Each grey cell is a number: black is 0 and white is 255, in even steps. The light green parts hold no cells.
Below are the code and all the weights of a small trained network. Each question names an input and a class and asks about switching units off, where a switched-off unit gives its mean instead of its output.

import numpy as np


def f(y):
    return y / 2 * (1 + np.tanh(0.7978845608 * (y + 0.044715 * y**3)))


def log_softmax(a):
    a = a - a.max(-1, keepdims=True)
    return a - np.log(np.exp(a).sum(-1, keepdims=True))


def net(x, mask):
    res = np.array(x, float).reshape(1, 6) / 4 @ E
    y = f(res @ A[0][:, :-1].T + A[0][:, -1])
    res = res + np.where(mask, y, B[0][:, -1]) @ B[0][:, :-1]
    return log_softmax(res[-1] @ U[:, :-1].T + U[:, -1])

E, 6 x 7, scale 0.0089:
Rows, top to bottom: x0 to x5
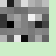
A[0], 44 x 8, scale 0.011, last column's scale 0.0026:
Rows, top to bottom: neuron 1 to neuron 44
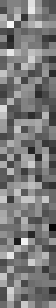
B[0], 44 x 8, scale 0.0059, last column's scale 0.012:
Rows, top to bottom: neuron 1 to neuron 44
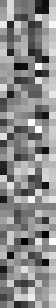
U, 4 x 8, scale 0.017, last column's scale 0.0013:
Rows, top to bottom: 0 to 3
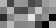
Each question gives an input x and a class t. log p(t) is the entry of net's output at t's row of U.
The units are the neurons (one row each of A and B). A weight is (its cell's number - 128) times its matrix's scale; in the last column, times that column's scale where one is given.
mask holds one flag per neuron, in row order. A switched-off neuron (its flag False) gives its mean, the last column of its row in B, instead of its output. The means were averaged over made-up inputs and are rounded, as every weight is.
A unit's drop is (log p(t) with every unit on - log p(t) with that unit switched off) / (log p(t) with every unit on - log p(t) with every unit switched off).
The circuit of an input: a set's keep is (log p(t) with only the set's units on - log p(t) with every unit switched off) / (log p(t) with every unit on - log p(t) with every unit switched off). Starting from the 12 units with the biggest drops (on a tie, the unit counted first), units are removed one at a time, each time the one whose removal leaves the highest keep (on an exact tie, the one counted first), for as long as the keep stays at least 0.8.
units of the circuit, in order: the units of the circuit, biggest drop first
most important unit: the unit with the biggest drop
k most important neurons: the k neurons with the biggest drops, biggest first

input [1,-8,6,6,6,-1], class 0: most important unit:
neuron 14
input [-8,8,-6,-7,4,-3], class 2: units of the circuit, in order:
[neuron 25; neuron 43]
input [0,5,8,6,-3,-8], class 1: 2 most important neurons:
[neuron 35; neuron 10]
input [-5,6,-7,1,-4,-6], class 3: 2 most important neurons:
[neuron 17; neuron 34]
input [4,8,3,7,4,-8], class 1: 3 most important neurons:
[neuron 35; neuron 10; neuron 23]
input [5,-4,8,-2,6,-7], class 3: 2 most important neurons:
[neuron 2; neuron 27]
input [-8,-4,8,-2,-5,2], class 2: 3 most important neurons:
[neuron 43; neuron 25; neuron 39]
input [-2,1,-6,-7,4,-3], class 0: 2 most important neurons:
[neuron 37; neuron 4]
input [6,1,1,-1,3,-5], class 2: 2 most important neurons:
[neuron 29; neuron 24]
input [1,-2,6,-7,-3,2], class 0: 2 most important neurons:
[neuron 4; neuron 8]
